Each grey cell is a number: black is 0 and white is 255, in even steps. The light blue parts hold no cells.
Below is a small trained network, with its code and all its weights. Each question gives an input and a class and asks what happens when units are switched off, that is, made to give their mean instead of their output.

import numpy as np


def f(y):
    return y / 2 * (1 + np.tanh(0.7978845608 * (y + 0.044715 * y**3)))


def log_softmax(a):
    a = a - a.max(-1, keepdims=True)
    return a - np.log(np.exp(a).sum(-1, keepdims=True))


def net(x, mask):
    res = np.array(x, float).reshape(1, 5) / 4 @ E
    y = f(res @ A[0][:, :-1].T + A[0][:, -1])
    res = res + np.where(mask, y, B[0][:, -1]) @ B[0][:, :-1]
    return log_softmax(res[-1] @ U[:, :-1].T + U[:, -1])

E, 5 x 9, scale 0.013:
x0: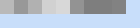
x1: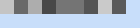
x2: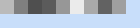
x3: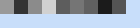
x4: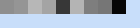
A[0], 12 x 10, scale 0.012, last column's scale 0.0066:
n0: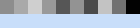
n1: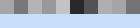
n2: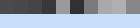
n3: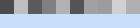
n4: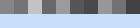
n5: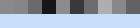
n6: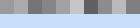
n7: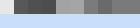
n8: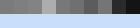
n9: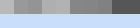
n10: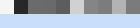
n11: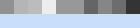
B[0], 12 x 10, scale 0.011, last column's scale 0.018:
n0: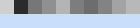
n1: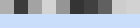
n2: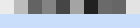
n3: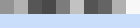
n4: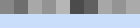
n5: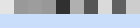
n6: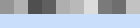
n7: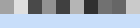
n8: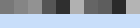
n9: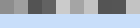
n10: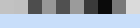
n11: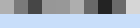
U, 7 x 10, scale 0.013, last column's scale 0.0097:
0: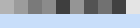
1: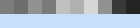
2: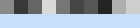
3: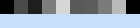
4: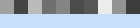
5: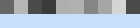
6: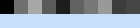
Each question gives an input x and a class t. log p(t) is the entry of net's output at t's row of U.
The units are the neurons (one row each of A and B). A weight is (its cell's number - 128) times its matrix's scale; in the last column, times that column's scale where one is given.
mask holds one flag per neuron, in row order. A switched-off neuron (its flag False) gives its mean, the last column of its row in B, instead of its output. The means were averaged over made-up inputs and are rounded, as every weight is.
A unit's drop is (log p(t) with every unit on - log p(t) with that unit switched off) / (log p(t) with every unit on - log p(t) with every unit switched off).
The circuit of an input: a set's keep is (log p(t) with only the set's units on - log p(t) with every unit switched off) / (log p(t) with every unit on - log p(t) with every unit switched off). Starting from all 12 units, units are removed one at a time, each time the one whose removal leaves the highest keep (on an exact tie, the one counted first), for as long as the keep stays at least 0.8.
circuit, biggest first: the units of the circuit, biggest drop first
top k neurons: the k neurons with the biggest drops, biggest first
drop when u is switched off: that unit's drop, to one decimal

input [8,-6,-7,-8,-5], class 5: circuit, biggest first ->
n3
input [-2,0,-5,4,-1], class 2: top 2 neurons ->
n5; n7
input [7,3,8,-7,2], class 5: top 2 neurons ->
n6; n2
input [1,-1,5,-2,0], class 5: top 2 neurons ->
n2; n5
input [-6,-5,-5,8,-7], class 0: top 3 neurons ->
n2; n1; n0
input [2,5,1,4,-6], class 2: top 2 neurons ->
n1; n8
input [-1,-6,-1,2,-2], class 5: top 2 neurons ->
n1; n10
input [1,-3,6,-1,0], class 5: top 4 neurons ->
n2; n5; n6; n8
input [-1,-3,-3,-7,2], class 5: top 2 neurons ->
n10; n3
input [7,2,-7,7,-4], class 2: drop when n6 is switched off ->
0.0
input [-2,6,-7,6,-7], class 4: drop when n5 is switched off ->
0.3
